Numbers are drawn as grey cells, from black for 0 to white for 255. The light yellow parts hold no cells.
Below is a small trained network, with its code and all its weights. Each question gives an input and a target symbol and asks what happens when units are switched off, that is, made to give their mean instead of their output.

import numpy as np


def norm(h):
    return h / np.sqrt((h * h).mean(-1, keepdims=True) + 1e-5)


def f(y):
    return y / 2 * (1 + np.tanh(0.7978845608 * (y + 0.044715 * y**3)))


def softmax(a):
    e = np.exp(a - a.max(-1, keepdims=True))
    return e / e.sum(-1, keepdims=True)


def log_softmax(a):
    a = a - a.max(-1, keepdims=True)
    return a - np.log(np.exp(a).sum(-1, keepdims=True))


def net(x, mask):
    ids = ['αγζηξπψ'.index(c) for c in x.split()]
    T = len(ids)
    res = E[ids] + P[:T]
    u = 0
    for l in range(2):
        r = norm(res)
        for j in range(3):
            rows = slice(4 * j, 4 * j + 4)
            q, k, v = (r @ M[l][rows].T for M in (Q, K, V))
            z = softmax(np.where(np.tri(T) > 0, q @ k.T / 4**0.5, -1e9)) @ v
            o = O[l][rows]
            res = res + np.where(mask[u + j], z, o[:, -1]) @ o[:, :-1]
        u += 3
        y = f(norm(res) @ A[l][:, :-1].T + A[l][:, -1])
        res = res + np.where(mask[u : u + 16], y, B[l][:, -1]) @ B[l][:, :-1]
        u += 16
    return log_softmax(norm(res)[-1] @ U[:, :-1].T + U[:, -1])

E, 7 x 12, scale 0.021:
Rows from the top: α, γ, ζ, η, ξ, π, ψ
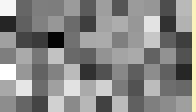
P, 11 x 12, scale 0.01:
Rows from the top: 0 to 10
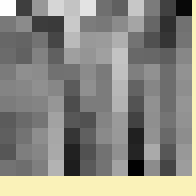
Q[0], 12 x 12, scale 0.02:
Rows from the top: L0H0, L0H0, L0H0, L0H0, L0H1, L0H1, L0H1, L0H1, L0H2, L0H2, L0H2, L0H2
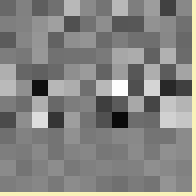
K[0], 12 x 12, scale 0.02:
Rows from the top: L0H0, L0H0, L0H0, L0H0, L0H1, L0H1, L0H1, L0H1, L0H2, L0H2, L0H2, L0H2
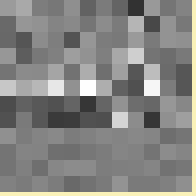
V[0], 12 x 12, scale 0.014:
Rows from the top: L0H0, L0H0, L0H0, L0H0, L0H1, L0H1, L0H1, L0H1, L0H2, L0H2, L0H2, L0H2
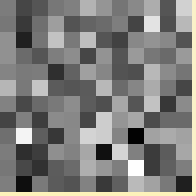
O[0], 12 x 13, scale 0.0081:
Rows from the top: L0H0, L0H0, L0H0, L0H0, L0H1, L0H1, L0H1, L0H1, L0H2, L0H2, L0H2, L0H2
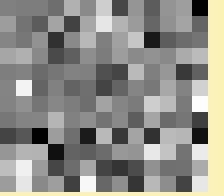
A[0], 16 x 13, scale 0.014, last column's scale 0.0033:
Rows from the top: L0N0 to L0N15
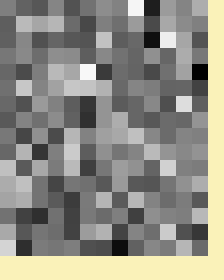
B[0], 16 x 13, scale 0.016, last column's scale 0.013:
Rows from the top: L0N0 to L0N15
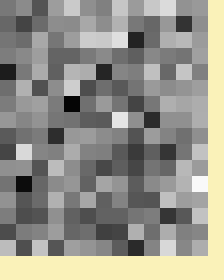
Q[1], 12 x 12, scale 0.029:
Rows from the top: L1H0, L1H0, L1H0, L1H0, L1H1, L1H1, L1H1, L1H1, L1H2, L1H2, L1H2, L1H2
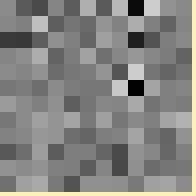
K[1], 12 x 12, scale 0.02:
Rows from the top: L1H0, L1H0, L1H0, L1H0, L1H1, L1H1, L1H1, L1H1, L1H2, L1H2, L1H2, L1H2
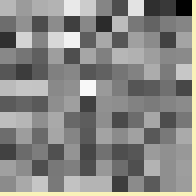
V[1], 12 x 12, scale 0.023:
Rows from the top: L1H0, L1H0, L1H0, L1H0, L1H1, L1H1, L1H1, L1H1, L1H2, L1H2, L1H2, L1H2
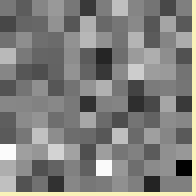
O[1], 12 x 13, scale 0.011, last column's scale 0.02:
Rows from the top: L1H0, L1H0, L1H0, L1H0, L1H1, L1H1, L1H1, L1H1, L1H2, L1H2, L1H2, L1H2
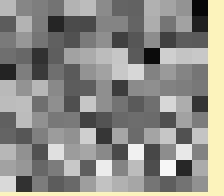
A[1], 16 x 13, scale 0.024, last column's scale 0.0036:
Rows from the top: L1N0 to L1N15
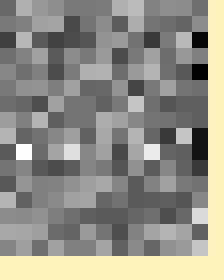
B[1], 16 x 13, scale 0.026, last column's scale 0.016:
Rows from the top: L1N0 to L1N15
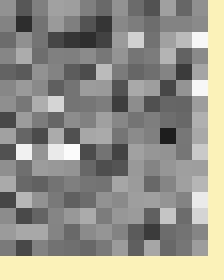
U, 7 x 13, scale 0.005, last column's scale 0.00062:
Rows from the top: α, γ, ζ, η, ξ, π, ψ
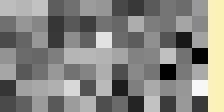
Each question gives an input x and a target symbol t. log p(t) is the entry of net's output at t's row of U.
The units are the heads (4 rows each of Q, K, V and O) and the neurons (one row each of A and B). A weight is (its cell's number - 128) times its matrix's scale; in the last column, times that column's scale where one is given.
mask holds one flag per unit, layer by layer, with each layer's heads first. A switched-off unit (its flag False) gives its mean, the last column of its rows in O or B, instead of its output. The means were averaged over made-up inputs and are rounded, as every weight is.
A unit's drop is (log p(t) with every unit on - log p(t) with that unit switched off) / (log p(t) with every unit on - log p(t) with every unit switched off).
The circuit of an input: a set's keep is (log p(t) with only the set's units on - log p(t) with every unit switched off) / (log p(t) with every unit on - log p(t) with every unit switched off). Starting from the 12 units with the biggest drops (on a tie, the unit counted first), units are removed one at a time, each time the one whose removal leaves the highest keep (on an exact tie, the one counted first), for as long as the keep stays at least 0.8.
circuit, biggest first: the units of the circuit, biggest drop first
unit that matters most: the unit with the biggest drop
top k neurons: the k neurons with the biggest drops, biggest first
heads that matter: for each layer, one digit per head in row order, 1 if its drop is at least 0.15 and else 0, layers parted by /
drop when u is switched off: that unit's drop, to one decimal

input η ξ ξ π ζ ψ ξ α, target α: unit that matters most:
L0N15
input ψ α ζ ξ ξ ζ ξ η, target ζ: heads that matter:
111 / 000
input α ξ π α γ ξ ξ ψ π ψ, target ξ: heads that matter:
101 / 001
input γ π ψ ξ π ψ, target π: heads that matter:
101 / 111
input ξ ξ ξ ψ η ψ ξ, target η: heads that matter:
000 / 000
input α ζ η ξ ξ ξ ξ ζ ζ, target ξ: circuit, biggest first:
(L1H2 L1N8)
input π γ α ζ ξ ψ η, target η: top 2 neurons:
(L0N0 L0N1)
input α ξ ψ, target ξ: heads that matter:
100 / 001
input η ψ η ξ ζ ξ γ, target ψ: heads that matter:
011 / 001
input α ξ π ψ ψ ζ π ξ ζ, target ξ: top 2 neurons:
(L1N8 L0N13)
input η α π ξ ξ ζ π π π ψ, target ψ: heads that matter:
010 / 001
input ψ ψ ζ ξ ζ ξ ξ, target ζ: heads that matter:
100 / 000
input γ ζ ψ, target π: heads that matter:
100 / 000
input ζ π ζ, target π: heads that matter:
101 / 100
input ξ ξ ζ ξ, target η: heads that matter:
000 / 000
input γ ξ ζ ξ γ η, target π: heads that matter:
100 / 000
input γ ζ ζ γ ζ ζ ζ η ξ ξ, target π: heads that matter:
011 / 001
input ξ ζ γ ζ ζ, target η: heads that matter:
001 / 000
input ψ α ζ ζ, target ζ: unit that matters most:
L0H1
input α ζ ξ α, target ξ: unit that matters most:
L1H2
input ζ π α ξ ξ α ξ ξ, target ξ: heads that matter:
001 / 001
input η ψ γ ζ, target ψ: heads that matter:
010 / 001
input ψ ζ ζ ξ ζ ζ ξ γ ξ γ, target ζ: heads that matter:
111 / 001
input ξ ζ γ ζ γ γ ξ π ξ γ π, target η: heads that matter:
001 / 011
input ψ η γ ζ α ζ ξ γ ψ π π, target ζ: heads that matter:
101 / 101
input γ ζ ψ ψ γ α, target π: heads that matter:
111 / 001
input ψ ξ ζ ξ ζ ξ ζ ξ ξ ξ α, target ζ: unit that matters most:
L0H0
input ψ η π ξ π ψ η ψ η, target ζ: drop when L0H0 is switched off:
1.1
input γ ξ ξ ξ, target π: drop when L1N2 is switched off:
0.0
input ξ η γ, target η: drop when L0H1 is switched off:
0.1
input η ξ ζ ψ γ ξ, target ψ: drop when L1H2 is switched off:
0.4
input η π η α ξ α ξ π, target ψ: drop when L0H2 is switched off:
0.9
